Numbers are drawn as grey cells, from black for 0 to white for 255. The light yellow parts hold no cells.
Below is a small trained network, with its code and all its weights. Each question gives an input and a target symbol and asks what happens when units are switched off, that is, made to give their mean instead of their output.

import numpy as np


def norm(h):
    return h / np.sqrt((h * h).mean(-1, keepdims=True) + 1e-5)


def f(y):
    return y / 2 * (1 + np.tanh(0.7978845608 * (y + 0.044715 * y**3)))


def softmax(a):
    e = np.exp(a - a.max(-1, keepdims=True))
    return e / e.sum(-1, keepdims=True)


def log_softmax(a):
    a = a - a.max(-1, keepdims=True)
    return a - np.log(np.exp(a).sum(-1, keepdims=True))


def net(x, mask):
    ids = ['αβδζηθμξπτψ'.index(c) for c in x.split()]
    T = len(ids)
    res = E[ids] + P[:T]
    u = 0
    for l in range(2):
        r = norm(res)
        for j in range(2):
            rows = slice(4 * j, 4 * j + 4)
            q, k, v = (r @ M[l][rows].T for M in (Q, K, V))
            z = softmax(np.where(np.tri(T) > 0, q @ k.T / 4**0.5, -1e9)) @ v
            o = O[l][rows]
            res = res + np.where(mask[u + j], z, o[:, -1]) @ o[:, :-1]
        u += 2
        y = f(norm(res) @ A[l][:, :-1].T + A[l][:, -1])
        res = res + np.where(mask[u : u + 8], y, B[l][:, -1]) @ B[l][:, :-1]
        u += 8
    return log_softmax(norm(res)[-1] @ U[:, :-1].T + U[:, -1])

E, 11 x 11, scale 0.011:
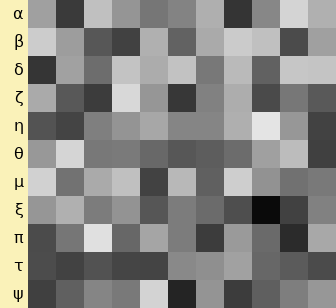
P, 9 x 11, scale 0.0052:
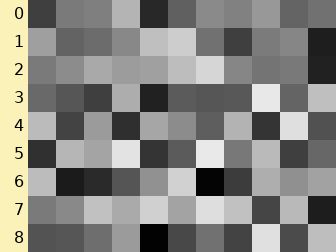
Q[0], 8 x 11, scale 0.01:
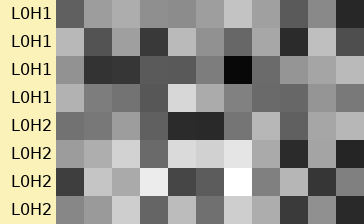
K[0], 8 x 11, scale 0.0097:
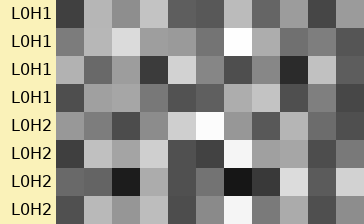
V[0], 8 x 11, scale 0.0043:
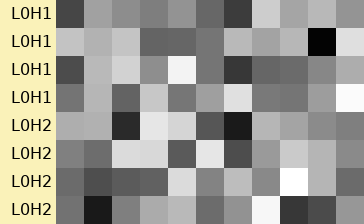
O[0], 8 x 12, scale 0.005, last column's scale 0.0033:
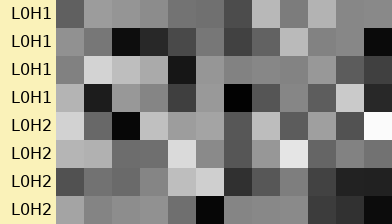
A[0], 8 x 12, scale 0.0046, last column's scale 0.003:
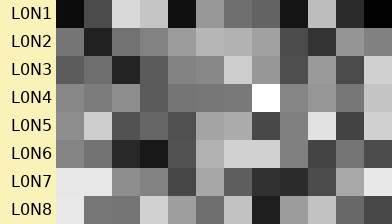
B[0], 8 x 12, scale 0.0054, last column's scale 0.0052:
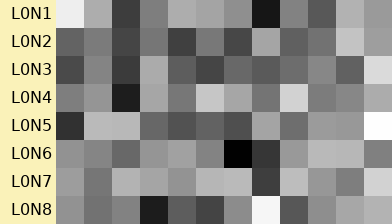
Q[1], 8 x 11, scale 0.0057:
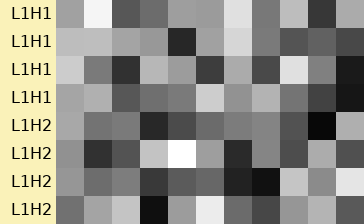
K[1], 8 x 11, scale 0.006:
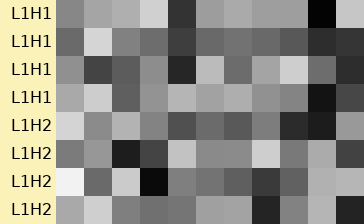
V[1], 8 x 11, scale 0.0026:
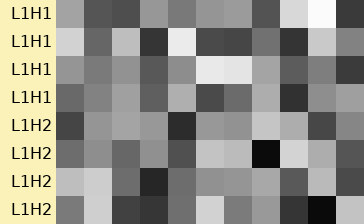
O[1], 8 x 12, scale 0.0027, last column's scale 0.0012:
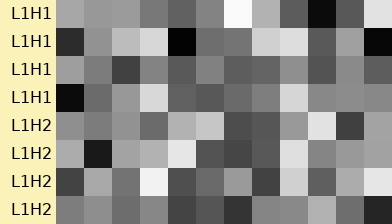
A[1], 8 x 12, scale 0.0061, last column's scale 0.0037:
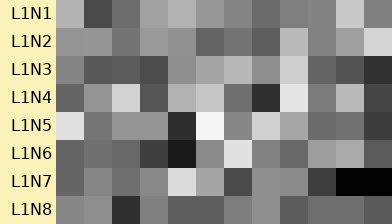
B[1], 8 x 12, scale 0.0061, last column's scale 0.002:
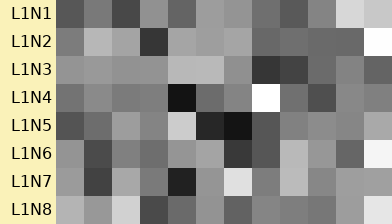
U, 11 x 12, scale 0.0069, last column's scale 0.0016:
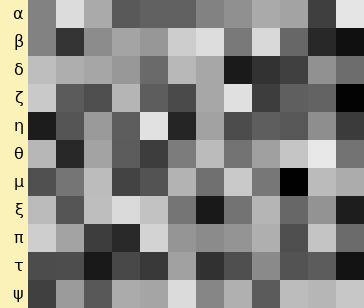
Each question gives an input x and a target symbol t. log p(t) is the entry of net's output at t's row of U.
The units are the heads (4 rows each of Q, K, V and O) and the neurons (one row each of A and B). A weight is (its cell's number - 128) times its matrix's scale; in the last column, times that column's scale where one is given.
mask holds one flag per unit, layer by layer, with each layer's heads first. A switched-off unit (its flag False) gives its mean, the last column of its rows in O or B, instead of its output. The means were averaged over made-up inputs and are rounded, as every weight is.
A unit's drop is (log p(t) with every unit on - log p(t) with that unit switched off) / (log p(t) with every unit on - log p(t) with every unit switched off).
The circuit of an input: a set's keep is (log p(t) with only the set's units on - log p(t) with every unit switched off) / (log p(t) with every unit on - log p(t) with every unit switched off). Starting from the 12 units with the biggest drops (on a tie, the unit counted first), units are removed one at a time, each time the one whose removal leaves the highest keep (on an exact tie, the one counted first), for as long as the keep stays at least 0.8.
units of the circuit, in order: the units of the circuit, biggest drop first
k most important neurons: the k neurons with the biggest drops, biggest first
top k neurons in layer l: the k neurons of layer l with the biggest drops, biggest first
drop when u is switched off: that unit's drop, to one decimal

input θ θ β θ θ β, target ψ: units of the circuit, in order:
L0H2, L1N1
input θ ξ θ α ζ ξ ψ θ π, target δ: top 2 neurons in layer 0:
L0N1, L0N5
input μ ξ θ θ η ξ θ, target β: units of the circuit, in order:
L0H2, L1N7
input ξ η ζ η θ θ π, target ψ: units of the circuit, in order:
L0H1, L0H2
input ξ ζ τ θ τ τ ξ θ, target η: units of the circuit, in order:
L0H2, L0H1
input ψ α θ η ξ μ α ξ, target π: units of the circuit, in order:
L0H2, L0H1
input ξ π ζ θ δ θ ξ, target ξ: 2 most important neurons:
L1N5, L0N3
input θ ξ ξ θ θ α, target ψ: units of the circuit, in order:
L0H2
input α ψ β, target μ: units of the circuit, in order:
L0H2, L1N4
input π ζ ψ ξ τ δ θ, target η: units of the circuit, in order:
L0H1, L0H2
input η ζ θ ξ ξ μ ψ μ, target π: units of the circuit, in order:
L0H2, L0H1
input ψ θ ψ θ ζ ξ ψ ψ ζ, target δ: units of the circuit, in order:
L0H2, L0N1, L0H1
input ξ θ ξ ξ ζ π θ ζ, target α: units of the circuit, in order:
L0H1, L0H2
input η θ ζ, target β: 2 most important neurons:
L1N7, L0N5
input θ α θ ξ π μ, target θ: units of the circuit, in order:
L0H2
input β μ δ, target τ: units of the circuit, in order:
L0H1, L0H2
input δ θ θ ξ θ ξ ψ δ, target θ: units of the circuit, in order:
L0H2, L0H1
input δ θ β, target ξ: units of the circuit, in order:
L0H1, L1N5
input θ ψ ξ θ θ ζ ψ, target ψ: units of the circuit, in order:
L0H2, L0H1
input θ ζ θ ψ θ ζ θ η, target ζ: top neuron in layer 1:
L1N6
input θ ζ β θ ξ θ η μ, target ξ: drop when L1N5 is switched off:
1.4
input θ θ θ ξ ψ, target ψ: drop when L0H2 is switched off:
0.8
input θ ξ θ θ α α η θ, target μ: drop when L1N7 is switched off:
0.0
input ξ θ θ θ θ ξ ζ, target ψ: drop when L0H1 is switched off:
0.3
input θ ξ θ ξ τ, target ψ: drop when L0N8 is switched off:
0.1
